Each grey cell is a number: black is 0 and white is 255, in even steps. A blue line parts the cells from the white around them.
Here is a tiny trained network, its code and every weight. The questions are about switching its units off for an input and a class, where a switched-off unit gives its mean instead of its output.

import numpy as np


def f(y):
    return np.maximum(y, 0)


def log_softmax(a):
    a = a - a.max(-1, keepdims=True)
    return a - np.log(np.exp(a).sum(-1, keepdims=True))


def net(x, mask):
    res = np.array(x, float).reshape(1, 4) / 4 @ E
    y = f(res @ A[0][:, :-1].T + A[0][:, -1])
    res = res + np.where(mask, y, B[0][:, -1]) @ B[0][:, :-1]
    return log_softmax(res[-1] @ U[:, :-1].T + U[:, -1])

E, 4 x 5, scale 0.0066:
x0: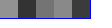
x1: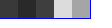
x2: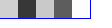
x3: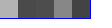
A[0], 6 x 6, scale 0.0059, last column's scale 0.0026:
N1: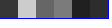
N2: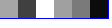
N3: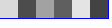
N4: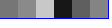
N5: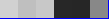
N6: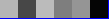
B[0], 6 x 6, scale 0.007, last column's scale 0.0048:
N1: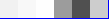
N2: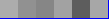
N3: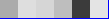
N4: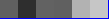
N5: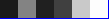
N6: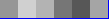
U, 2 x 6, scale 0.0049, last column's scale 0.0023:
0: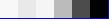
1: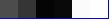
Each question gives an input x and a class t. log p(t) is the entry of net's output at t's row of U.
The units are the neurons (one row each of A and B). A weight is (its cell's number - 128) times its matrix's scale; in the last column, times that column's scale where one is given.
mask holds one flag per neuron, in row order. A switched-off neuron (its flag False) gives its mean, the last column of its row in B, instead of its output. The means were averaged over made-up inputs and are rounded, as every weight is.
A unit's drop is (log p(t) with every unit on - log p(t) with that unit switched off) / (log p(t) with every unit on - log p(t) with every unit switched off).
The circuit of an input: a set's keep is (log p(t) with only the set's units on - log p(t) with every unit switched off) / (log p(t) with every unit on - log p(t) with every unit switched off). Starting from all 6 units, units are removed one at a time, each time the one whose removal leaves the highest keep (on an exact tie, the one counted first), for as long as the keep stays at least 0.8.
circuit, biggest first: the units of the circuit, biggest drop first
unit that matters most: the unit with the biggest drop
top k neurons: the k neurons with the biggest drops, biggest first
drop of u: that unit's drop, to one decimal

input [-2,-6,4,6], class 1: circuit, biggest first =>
(N5)
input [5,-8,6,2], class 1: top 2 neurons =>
(N5; N4)
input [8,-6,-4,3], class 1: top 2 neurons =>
(N5; N3)
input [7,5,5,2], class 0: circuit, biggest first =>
(N5; N3)
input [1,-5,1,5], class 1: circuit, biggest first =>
(N5; N1)
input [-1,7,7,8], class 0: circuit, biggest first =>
(N3; N5)
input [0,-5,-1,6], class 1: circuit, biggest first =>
(N5; N3)
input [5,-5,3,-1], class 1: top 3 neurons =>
(N5; N1; N4)
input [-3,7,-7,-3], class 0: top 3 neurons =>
(N1; N5; N4)
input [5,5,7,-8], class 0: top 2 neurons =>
(N3; N5)
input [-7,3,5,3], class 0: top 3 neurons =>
(N3; N5; N4)
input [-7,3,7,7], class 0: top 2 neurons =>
(N3; N5)
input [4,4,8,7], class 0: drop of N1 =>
0.0
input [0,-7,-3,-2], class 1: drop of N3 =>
0.1
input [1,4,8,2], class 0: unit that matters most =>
N3
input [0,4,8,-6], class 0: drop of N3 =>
0.3
